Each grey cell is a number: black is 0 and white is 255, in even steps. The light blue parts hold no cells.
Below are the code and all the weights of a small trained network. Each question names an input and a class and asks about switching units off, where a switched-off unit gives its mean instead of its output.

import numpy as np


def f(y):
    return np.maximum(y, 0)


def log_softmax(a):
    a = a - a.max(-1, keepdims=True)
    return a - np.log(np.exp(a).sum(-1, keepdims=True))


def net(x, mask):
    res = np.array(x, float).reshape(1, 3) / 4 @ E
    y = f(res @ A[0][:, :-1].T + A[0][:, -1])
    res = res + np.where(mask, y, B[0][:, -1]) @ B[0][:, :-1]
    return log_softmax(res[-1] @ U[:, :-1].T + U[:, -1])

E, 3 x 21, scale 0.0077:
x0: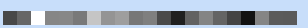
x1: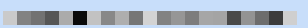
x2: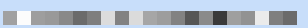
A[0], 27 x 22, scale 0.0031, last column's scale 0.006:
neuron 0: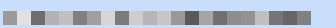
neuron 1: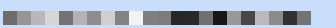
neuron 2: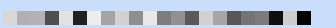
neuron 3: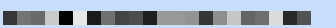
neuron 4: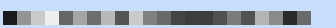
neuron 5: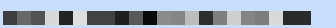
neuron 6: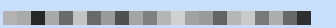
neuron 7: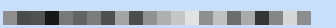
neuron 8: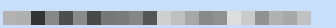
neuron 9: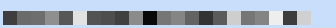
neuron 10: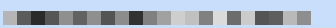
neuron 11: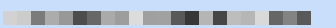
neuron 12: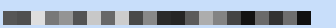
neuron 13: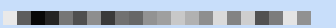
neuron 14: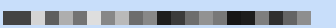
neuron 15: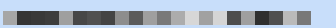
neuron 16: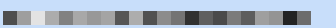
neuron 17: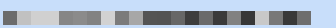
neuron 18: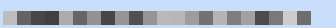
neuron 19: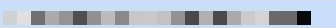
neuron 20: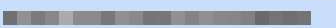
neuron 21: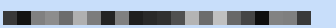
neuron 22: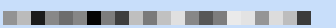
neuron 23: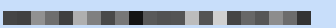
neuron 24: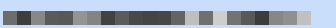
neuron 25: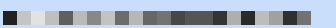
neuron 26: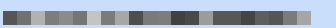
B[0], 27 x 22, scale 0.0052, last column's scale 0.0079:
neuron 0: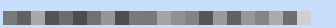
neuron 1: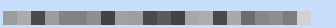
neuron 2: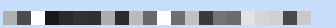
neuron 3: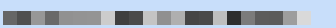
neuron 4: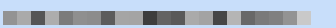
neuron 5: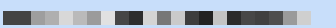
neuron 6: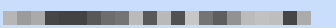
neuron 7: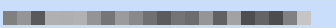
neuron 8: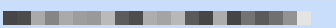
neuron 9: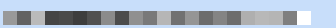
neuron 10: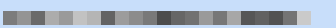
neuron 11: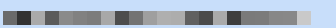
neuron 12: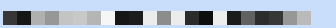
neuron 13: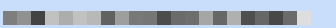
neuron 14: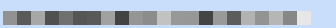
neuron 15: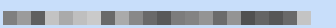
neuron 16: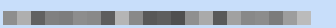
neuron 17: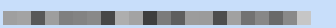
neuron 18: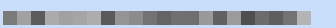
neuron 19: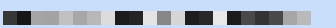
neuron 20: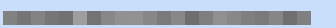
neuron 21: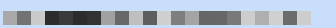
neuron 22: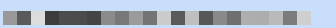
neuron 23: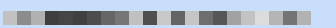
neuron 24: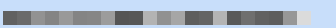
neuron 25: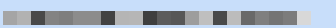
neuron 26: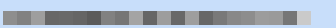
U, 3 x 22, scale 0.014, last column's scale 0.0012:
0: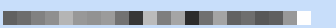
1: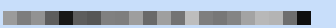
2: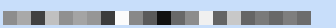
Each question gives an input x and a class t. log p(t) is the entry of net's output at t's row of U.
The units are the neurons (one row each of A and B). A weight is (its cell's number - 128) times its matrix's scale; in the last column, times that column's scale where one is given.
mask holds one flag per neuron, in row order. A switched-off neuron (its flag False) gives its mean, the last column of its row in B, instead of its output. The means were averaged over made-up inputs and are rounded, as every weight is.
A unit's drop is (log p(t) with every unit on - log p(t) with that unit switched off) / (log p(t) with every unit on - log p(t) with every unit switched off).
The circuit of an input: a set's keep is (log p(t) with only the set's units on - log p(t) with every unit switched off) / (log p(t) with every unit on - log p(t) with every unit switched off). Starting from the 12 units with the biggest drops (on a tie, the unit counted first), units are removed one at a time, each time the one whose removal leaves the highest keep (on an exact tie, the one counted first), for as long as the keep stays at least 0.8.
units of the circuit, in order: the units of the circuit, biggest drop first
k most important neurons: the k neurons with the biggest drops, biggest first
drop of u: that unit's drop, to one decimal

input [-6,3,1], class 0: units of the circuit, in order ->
(neuron 8)
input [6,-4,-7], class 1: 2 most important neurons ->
(neuron 21; neuron 23)
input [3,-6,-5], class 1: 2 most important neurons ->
(neuron 21; neuron 23)
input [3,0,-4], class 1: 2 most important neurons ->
(neuron 5; neuron 21)
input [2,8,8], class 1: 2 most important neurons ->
(neuron 2; neuron 5)
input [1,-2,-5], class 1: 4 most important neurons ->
(neuron 21; neuron 23; neuron 12; neuron 19)
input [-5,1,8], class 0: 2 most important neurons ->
(neuron 19; neuron 8)
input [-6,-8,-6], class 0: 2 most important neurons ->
(neuron 5; neuron 3)
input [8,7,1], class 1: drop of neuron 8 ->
0.2
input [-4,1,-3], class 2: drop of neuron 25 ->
0.0
